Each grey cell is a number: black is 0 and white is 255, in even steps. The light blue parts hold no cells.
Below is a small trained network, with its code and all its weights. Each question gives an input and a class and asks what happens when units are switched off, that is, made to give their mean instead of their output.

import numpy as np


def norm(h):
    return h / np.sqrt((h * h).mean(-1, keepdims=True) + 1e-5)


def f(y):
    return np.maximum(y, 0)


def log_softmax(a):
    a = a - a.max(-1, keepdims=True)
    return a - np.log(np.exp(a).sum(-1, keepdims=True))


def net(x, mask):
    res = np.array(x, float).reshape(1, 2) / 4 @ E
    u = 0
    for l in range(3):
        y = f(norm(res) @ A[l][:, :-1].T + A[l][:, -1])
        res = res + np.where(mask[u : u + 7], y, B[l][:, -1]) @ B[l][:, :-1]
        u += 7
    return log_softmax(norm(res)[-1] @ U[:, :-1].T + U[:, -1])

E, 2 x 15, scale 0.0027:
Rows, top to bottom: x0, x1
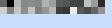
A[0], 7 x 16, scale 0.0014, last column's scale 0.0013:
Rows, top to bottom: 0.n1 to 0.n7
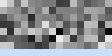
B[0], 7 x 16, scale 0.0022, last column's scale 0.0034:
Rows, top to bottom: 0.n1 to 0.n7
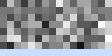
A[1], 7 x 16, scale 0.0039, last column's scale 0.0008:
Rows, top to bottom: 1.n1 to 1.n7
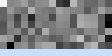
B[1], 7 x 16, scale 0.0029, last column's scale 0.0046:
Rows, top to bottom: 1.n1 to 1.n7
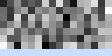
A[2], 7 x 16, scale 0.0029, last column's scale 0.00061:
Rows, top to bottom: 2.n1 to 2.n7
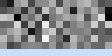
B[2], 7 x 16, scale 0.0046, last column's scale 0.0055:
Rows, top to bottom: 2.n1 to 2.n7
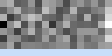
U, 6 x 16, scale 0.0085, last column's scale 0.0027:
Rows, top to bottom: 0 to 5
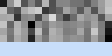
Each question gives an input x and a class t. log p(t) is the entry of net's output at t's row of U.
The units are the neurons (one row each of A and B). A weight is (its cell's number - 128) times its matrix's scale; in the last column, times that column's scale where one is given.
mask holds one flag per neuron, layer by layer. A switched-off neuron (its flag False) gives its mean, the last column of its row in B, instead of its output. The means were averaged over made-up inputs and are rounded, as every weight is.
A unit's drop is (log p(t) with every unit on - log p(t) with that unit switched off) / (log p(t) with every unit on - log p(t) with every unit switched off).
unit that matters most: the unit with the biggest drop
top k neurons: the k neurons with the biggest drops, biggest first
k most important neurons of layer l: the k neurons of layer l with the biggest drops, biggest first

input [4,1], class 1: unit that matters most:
0.n6
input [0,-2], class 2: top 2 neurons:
0.n6, 1.n7
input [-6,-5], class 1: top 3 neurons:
1.n1, 1.n6, 0.n1
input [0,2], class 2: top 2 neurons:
1.n7, 1.n1
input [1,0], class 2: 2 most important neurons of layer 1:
1.n2, 1.n7
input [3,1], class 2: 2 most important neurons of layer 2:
2.n4, 2.n1
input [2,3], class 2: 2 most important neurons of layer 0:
0.n5, 0.n6
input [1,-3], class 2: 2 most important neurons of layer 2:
2.n4, 2.n5
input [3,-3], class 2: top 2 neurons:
0.n6, 0.n4
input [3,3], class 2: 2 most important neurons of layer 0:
0.n6, 0.n5
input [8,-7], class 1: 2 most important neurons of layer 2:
2.n4, 2.n6
